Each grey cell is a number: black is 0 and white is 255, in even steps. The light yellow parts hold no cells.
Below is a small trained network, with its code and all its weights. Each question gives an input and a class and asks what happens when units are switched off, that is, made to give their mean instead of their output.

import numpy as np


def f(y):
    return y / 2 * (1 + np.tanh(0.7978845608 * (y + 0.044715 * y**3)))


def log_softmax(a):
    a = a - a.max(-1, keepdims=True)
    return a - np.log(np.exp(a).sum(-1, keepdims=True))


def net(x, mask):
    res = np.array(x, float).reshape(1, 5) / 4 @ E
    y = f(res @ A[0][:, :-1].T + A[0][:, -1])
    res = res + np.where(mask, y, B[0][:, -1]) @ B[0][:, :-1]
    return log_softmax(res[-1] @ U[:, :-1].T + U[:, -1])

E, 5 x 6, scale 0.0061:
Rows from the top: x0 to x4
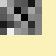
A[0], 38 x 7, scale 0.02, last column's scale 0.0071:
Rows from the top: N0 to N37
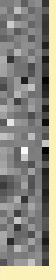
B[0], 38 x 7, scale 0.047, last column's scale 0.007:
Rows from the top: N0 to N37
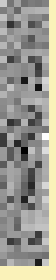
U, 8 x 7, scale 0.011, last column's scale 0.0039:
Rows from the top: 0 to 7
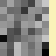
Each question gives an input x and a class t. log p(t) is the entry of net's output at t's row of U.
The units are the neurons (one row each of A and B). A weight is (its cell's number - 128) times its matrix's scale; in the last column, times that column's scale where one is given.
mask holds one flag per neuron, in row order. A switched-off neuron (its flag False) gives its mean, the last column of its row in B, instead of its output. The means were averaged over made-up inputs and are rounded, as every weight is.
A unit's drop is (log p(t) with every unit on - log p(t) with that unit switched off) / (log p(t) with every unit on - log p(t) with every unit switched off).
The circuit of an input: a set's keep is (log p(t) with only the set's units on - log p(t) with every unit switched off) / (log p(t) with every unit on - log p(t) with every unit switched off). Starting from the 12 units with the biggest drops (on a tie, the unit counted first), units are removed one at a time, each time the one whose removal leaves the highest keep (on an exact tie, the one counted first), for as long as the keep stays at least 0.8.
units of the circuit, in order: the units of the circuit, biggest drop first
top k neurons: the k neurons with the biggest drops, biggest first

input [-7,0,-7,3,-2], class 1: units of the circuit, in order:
(N21)
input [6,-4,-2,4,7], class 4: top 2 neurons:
(N17 N3)
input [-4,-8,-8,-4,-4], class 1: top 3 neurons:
(N21 N22 N32)
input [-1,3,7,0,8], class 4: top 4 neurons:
(N17 N3 N21 N22)
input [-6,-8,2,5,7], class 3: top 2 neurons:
(N31 N1)
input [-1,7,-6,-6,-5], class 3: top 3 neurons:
(N32 N14 N30)
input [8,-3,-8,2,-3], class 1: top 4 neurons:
(N21 N22 N12 N37)
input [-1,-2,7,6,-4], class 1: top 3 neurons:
(N11 N28 N19)
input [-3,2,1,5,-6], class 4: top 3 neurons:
(N34 N19 N8)
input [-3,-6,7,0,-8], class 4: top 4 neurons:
(N34 N8 N21 N22)
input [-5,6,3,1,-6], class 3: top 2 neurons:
(N32 N14)
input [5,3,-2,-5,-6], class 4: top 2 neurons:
(N8 N34)
